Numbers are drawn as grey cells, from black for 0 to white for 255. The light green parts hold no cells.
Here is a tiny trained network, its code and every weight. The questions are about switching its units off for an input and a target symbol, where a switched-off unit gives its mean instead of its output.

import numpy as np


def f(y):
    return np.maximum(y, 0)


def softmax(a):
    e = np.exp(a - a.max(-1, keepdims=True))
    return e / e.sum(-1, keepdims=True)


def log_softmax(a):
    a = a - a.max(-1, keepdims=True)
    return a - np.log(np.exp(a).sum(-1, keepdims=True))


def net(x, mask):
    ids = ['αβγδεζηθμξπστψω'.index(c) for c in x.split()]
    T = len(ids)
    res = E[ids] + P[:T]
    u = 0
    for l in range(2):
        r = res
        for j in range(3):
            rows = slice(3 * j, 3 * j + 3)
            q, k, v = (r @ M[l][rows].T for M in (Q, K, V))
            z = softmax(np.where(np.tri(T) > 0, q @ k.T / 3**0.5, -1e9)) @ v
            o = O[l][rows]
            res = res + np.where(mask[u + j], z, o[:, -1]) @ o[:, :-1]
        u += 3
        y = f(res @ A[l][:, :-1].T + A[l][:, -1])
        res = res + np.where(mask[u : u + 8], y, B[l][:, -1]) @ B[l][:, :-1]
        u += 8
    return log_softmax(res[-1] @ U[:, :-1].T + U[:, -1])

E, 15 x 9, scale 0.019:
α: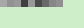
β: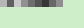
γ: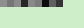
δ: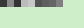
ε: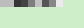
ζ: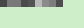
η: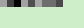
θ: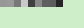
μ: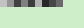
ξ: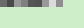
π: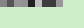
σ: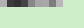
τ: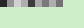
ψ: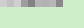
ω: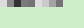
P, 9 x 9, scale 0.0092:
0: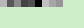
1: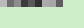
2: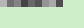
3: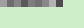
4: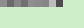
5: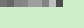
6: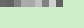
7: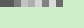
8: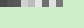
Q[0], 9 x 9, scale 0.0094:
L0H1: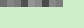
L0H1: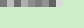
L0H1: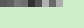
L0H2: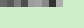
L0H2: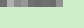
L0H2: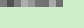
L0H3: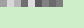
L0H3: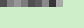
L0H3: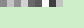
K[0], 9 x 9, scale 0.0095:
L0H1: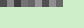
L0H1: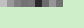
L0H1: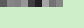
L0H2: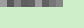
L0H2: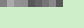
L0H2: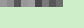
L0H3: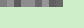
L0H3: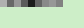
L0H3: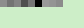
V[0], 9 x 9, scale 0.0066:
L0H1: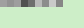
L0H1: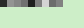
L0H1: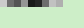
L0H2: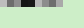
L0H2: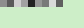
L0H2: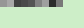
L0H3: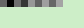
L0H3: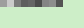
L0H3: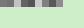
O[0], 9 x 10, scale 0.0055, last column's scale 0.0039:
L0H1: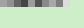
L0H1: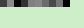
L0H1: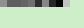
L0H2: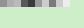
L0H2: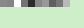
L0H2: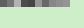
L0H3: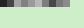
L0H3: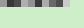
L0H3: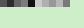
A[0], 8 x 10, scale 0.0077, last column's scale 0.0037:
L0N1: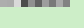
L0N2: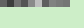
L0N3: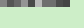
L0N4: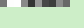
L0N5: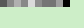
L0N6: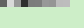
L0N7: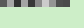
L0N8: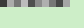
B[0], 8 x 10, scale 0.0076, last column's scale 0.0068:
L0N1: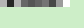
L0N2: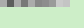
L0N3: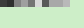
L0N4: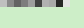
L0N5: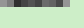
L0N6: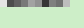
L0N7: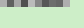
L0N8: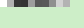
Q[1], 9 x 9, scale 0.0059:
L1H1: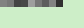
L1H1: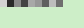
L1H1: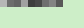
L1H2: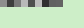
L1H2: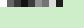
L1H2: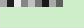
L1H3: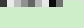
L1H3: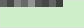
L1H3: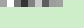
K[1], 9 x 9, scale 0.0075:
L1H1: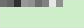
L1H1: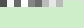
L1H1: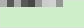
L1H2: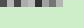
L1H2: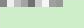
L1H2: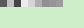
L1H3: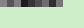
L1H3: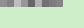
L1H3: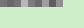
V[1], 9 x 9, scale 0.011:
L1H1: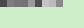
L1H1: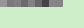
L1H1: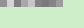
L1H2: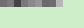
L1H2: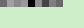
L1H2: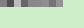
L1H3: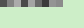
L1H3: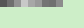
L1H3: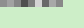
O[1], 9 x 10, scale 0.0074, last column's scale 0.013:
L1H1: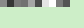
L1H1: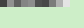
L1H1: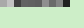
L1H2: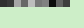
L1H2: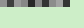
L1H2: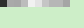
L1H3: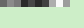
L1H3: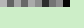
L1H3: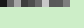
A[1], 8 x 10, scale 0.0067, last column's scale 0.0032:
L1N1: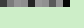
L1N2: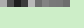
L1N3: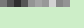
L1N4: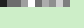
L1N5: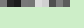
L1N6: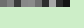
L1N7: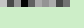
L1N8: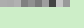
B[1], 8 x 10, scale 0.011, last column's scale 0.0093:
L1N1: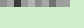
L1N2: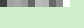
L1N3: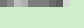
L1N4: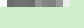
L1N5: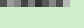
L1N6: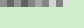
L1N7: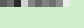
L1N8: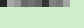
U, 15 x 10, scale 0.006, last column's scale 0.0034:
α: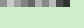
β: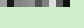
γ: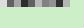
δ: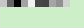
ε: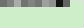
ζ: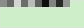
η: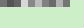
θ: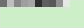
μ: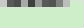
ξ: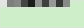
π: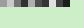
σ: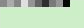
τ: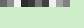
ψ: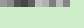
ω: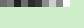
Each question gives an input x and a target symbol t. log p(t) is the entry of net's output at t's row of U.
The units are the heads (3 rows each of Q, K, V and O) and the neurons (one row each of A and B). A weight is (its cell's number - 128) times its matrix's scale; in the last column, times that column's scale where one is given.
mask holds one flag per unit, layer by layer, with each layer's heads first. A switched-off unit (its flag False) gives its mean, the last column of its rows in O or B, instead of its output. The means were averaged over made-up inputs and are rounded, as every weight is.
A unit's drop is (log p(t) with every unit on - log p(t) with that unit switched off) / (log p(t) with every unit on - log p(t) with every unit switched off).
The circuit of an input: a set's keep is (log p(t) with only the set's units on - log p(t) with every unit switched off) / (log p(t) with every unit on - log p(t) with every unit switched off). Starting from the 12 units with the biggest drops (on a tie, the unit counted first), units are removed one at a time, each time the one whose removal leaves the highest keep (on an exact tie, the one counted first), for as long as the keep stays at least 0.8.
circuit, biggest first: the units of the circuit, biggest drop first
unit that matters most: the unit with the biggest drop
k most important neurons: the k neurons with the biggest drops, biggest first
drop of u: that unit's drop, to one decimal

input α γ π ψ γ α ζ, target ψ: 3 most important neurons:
(L0N1; L0N2; L1N4)
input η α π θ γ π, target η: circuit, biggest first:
(L1N1; L0N3; L0H3)
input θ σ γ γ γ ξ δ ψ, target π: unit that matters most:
L0H2
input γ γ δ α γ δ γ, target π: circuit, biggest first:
(L0H3; L1H1)
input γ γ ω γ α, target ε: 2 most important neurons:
(L0N1; L0N6)
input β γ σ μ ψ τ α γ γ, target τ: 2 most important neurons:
(L0N1; L0N7)
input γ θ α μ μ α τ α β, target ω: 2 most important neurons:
(L0N4; L0N1)
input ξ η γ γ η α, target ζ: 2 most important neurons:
(L0N1; L0N3)
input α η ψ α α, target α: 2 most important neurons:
(L0N7; L1N7)
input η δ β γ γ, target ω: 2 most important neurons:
(L1N7; L0N1)
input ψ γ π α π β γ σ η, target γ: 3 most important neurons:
(L1N4; L0N2; L0N7)
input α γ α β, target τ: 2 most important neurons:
(L1N7; L0N1)
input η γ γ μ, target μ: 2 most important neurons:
(L1N1; L0N3)
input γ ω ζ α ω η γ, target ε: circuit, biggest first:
(L1H3)
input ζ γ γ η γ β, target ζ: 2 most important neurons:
(L0N1; L0N4)
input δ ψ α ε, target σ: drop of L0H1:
0.0
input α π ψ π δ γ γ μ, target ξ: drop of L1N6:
0.1
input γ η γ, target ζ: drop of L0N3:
0.3
